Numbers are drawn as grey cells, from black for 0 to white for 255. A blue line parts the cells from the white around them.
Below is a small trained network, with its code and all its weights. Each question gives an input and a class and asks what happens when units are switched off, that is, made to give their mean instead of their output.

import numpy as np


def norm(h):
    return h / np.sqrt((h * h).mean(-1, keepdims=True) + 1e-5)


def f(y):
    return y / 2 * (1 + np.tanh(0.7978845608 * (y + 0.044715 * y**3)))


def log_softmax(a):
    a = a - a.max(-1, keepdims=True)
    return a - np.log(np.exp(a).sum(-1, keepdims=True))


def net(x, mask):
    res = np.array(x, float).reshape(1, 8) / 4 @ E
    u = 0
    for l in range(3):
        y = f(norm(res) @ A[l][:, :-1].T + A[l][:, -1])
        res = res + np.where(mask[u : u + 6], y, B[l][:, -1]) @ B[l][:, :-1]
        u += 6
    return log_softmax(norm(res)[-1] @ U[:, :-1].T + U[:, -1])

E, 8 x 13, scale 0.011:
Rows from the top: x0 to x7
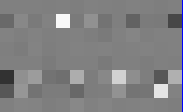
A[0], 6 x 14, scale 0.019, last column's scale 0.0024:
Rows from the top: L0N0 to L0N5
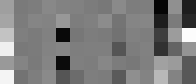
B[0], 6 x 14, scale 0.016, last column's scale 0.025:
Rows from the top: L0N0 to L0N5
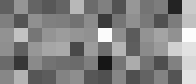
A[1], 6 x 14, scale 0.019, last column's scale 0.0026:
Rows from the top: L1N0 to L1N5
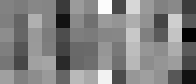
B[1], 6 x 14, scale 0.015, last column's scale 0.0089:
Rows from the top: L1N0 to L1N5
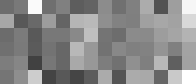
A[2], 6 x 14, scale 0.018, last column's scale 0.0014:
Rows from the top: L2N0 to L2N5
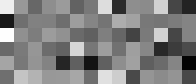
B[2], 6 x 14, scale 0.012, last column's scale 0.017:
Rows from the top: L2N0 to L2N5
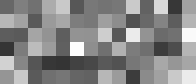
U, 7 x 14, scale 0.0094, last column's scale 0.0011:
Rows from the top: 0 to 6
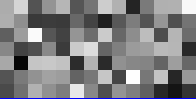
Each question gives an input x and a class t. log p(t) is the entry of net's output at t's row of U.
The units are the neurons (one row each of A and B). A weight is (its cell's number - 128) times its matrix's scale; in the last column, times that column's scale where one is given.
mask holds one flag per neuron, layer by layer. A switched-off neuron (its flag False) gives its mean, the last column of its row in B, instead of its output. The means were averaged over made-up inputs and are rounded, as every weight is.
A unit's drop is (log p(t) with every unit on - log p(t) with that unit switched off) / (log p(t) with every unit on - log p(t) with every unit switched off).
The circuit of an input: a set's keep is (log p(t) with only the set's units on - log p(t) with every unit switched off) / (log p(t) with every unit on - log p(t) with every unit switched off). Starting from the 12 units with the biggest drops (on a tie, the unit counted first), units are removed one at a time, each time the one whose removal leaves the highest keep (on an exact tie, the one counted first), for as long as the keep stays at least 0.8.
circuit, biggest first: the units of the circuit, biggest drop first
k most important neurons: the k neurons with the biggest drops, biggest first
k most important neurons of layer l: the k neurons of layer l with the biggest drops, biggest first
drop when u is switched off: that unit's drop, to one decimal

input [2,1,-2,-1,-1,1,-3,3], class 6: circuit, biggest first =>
L0N0
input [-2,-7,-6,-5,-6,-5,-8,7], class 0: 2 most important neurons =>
L0N2, L0N3
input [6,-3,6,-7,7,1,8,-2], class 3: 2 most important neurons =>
L0N5, L0N0
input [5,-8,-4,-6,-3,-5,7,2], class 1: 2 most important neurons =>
L0N4, L0N5
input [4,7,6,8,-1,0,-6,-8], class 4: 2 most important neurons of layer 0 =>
L0N3, L0N5
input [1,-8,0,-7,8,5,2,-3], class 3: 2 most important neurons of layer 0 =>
L0N4, L0N0
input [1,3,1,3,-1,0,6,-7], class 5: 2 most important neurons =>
L1N0, L0N3
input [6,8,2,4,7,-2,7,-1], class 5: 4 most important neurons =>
L0N4, L0N2, L0N3, L0N1
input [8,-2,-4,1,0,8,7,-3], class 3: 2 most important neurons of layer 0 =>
L0N5, L0N2
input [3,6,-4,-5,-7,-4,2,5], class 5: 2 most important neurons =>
L0N4, L0N2
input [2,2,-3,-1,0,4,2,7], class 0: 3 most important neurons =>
L0N0, L0N4, L0N2
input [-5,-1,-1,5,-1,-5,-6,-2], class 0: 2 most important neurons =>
L0N3, L0N2
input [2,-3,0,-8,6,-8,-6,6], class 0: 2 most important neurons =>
L0N2, L0N3
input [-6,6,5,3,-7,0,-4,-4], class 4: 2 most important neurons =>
L0N3, L0N2
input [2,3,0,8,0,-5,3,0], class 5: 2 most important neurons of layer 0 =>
L0N4, L0N2
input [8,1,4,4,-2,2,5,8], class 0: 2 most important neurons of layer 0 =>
L0N0, L0N4
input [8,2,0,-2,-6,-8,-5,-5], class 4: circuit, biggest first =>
L0N3
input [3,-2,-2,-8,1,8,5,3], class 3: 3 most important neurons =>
L0N5, L0N2, L0N0
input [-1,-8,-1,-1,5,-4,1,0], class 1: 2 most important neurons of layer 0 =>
L0N4, L0N5
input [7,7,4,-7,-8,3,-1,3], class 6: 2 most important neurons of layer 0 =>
L0N2, L0N3
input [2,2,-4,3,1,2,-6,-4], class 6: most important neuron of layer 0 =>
L0N0
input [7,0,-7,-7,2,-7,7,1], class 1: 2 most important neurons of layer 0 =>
L0N2, L0N5
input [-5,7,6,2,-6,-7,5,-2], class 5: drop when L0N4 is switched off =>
0.2
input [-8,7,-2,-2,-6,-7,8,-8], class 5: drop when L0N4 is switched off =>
0.1
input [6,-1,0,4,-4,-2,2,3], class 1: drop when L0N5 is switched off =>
0.0
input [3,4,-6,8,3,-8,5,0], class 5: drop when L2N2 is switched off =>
0.1
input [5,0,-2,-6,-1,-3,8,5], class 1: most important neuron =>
L0N2
